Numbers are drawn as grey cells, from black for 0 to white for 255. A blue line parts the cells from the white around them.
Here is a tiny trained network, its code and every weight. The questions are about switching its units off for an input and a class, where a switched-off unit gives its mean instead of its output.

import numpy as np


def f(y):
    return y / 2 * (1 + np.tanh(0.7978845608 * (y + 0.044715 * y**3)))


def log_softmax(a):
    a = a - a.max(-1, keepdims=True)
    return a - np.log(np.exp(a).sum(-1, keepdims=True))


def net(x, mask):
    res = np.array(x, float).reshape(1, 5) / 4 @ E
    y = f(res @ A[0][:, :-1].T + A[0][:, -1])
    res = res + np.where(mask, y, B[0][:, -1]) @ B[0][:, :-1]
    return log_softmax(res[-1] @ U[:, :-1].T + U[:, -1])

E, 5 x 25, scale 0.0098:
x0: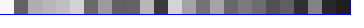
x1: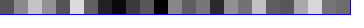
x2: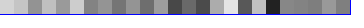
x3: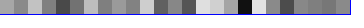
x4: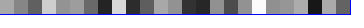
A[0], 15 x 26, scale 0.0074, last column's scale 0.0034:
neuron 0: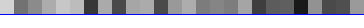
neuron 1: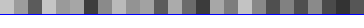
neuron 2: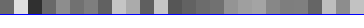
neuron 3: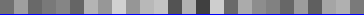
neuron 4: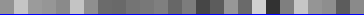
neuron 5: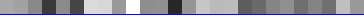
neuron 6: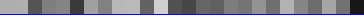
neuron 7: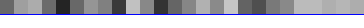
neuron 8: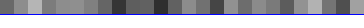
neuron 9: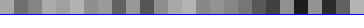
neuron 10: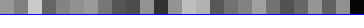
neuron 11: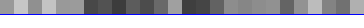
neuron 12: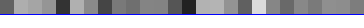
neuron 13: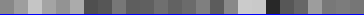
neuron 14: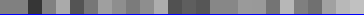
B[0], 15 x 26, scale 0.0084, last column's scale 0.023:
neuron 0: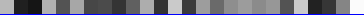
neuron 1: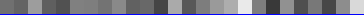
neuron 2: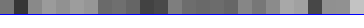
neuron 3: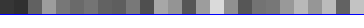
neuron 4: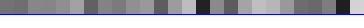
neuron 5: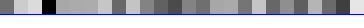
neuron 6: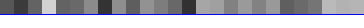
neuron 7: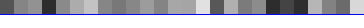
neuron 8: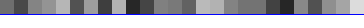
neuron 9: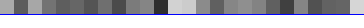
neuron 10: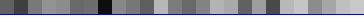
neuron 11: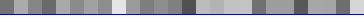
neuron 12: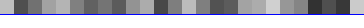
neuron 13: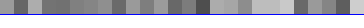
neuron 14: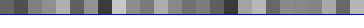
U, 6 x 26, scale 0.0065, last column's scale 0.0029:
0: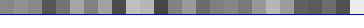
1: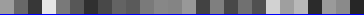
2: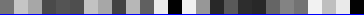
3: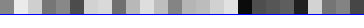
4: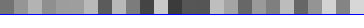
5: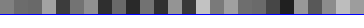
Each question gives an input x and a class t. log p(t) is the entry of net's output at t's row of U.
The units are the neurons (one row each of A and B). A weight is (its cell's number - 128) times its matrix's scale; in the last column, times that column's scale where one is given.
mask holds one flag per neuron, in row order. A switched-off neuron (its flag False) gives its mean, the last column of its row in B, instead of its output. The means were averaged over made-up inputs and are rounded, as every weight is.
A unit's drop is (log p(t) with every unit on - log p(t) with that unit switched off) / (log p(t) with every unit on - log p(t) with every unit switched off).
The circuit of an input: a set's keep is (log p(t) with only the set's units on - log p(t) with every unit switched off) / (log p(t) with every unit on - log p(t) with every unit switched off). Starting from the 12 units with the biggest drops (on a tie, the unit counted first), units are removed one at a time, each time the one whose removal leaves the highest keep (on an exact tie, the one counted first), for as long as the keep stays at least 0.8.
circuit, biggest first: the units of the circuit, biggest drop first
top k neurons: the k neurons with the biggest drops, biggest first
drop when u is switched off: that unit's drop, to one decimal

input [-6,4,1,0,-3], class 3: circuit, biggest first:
neuron 0; neuron 7
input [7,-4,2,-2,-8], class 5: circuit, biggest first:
neuron 0
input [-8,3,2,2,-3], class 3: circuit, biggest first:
neuron 7; neuron 0
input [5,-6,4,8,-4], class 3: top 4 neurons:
neuron 5; neuron 4; neuron 12; neuron 2
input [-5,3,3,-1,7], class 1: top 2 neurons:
neuron 12; neuron 5
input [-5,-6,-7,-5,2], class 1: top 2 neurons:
neuron 11; neuron 7
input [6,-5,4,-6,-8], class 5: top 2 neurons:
neuron 0; neuron 4
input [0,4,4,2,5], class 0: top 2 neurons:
neuron 12; neuron 4
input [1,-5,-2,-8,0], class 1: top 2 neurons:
neuron 7; neuron 8
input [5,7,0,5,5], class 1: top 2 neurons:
neuron 12; neuron 5
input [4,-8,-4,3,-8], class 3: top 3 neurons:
neuron 5; neuron 12; neuron 4
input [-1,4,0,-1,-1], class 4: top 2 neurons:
neuron 0; neuron 9
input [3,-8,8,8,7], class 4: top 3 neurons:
neuron 0; neuron 5; neuron 3
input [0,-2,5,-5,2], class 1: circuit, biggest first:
neuron 7
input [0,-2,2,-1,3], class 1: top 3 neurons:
neuron 5; neuron 7; neuron 11
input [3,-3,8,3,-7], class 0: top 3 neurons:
neuron 0; neuron 5; neuron 9
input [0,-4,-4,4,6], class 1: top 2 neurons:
neuron 5; neuron 7
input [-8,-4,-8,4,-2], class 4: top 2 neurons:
neuron 2; neuron 3
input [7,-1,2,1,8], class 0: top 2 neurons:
neuron 8; neuron 4
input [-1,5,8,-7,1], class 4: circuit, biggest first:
neuron 11
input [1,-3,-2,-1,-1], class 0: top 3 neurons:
neuron 8; neuron 7; neuron 10
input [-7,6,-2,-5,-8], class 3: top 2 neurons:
neuron 0; neuron 7
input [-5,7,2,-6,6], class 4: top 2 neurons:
neuron 11; neuron 0
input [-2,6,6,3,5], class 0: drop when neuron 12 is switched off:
0.7
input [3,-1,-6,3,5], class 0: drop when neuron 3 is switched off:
0.3
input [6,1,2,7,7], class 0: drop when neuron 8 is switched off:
0.0
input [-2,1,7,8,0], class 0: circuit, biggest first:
neuron 12
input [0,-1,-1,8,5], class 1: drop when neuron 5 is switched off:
0.3
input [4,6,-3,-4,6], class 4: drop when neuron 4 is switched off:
0.1
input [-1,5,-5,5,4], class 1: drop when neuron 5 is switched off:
0.4
